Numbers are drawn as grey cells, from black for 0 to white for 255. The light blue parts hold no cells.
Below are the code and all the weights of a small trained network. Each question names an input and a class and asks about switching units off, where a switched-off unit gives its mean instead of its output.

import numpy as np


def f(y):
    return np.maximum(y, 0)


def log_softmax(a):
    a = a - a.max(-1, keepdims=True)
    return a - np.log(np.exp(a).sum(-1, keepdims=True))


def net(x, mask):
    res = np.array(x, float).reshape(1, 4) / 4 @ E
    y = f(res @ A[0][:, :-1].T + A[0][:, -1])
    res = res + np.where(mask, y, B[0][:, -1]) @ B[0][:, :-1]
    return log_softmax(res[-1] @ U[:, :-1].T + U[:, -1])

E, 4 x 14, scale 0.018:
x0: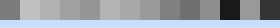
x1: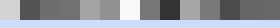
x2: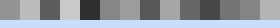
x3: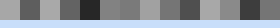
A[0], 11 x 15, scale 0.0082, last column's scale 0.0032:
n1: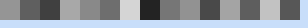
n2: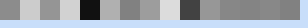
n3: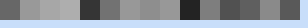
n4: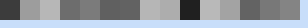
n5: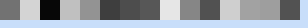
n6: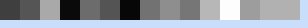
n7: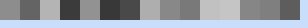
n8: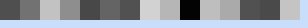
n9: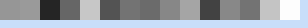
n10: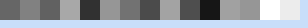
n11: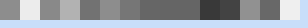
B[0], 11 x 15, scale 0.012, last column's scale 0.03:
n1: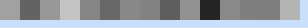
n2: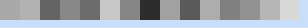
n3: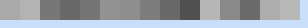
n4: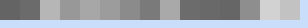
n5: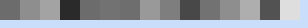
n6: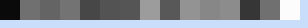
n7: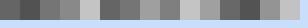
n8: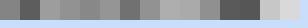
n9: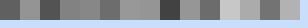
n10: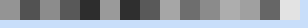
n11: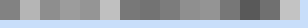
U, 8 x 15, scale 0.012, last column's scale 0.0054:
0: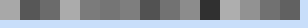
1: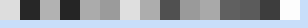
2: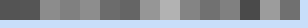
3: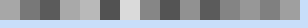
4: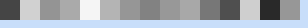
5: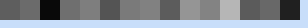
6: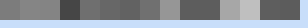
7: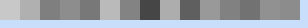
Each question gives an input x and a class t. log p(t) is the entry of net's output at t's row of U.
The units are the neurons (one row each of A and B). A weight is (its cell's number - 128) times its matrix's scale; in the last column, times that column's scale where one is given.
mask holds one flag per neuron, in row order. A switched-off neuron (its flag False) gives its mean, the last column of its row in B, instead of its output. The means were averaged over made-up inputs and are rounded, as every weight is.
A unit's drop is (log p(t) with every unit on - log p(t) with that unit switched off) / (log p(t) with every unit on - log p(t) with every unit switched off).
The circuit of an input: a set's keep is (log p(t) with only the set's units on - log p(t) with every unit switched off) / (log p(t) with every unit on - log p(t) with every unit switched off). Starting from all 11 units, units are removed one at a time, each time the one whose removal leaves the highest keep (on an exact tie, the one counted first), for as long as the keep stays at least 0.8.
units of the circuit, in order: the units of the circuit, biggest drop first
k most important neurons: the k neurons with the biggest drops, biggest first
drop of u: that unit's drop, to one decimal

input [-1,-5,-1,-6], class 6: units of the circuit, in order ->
n5
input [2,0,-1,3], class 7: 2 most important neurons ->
n6, n7
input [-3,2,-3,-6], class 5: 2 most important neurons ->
n4, n9
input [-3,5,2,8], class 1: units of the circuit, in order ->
n2, n6
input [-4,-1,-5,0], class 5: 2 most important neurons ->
n6, n8
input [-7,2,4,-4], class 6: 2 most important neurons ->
n5, n10
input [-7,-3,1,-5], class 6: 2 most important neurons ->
n5, n10
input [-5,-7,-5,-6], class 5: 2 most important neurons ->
n6, n9
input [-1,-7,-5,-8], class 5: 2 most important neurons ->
n6, n9
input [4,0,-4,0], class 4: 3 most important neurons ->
n6, n10, n3
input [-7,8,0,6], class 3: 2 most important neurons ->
n10, n1
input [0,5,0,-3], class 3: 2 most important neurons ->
n10, n6
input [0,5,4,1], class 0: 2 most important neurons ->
n1, n2
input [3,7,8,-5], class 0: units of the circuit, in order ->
n1
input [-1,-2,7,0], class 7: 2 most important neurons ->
n2, n6
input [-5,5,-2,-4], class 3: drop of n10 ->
0.3
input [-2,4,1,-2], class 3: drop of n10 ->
0.4
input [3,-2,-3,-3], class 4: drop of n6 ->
0.1
